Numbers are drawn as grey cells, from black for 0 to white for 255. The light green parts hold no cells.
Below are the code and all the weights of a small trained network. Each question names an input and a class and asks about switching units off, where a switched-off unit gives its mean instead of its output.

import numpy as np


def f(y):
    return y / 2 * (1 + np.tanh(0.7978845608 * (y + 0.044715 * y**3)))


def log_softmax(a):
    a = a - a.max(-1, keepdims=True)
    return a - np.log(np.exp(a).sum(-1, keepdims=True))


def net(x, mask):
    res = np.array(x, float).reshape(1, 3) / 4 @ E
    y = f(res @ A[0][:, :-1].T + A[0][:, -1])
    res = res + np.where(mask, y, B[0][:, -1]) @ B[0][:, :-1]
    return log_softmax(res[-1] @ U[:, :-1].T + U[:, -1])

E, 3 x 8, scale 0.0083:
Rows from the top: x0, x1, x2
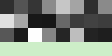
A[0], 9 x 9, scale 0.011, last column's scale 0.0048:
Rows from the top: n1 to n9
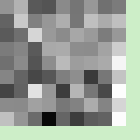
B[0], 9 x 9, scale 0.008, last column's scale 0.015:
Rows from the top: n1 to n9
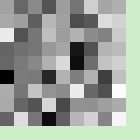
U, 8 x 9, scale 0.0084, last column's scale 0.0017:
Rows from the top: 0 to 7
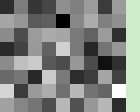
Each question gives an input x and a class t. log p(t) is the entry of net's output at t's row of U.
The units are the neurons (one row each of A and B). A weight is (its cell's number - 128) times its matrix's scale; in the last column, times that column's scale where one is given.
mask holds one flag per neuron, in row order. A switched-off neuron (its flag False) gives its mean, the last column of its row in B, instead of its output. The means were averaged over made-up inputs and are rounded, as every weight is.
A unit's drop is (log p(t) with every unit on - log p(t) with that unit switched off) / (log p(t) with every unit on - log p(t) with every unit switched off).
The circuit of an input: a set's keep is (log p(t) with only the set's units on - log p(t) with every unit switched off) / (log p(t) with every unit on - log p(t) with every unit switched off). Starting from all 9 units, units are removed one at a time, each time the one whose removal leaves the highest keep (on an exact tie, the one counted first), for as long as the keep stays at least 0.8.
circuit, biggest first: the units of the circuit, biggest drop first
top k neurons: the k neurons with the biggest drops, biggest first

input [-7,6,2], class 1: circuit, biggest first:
(n9)
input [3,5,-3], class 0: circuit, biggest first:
(n6 n9)
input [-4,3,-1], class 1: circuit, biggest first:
(n5 n9)
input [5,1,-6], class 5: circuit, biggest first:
(n9 n4)
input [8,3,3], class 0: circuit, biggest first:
(n6 n5)
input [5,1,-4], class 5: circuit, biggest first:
(n9 n7)
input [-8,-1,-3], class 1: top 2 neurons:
(n5 n8)
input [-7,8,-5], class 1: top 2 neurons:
(n9 n5)
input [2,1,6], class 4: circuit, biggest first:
(n2 n5)
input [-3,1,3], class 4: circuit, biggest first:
(n2 n5)
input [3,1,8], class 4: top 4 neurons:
(n6 n8 n2 n5)
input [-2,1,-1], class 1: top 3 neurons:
(n5 n6 n4)
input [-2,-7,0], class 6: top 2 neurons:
(n3 n7)
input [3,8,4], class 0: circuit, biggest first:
(n6)
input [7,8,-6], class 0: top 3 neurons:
(n6 n9 n3)
